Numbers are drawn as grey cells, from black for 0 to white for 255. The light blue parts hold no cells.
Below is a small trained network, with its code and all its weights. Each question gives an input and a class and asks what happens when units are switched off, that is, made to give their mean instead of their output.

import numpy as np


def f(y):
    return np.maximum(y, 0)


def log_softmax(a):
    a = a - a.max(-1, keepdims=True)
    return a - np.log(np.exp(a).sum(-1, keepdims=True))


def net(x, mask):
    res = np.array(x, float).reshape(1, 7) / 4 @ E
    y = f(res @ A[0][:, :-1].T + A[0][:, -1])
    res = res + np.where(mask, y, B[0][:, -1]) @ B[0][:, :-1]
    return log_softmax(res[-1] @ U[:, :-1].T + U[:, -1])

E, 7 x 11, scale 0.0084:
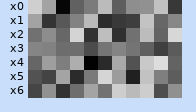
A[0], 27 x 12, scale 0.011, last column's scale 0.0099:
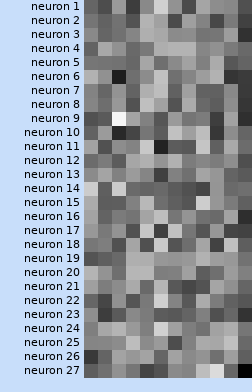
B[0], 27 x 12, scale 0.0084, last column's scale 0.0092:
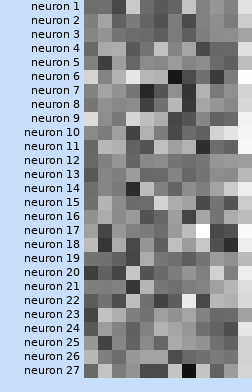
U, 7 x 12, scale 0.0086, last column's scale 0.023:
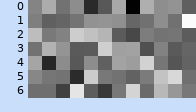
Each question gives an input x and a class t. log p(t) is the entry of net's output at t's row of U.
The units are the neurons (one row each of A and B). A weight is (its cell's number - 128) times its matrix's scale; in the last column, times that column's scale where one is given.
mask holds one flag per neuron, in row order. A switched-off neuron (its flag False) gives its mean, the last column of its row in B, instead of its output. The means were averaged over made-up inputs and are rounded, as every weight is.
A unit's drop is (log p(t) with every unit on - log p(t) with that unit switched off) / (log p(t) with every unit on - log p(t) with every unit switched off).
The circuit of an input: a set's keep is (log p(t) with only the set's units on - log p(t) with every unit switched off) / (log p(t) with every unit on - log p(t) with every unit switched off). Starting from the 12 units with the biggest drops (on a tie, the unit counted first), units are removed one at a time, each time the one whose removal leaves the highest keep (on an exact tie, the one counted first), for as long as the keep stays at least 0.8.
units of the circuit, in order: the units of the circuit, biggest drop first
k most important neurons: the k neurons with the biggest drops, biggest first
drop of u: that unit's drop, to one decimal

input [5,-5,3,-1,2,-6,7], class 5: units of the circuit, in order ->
[neuron 10]
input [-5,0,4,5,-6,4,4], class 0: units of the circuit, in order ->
[neuron 7; neuron 2]
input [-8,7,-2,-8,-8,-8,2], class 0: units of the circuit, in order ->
[neuron 8; neuron 7]
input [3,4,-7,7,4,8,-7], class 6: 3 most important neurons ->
[neuron 22; neuron 1; neuron 18]
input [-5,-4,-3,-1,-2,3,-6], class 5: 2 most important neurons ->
[neuron 14; neuron 6]
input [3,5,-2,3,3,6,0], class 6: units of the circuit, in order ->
[neuron 22; neuron 1]
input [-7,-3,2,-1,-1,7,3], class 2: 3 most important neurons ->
[neuron 9; neuron 26; neuron 20]
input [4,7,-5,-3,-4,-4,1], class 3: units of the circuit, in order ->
[neuron 11; neuron 15]
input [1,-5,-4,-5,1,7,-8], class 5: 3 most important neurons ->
[neuron 14; neuron 21; neuron 20]
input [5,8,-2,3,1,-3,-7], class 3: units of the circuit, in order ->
[neuron 15; neuron 11]
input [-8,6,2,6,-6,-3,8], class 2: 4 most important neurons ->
[neuron 9; neuron 26; neuron 14; neuron 21]
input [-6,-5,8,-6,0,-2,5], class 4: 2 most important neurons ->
[neuron 18; neuron 25]
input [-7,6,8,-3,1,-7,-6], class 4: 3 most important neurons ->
[neuron 25; neuron 18; neuron 6]
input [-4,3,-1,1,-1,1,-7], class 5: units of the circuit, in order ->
[neuron 14]
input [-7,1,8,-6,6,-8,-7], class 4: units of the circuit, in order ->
[neuron 25; neuron 18]
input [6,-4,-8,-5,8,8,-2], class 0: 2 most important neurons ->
[neuron 27; neuron 18]
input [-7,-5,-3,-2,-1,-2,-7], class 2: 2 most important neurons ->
[neuron 9; neuron 10]
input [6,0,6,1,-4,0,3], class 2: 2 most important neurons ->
[neuron 6; neuron 17]
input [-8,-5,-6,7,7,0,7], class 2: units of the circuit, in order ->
[neuron 9; neuron 26]
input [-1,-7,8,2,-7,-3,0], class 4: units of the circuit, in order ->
[neuron 18]
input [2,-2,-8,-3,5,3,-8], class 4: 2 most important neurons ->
[neuron 17; neuron 10]
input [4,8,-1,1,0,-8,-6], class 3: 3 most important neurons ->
[neuron 11; neuron 15; neuron 23]
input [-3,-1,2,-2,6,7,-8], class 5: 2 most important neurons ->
[neuron 14; neuron 21]
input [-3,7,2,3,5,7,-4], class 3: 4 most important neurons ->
[neuron 11; neuron 15; neuron 23; neuron 20]
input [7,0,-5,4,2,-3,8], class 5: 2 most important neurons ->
[neuron 10; neuron 9]
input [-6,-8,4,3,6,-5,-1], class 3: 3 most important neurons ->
[neuron 24; neuron 6; neuron 4]
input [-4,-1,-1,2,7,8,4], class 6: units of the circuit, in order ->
[neuron 22]
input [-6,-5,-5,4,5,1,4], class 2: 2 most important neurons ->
[neuron 9; neuron 26]
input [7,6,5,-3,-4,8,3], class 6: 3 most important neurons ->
[neuron 22; neuron 1; neuron 9]
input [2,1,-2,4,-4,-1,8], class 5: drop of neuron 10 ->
0.8
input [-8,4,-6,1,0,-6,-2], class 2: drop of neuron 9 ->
1.3
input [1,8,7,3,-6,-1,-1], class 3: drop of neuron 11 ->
0.7
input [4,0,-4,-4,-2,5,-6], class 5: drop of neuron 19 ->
-0.1
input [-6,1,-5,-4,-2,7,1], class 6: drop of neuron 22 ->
0.5
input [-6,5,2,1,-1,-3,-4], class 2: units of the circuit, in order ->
[neuron 9]
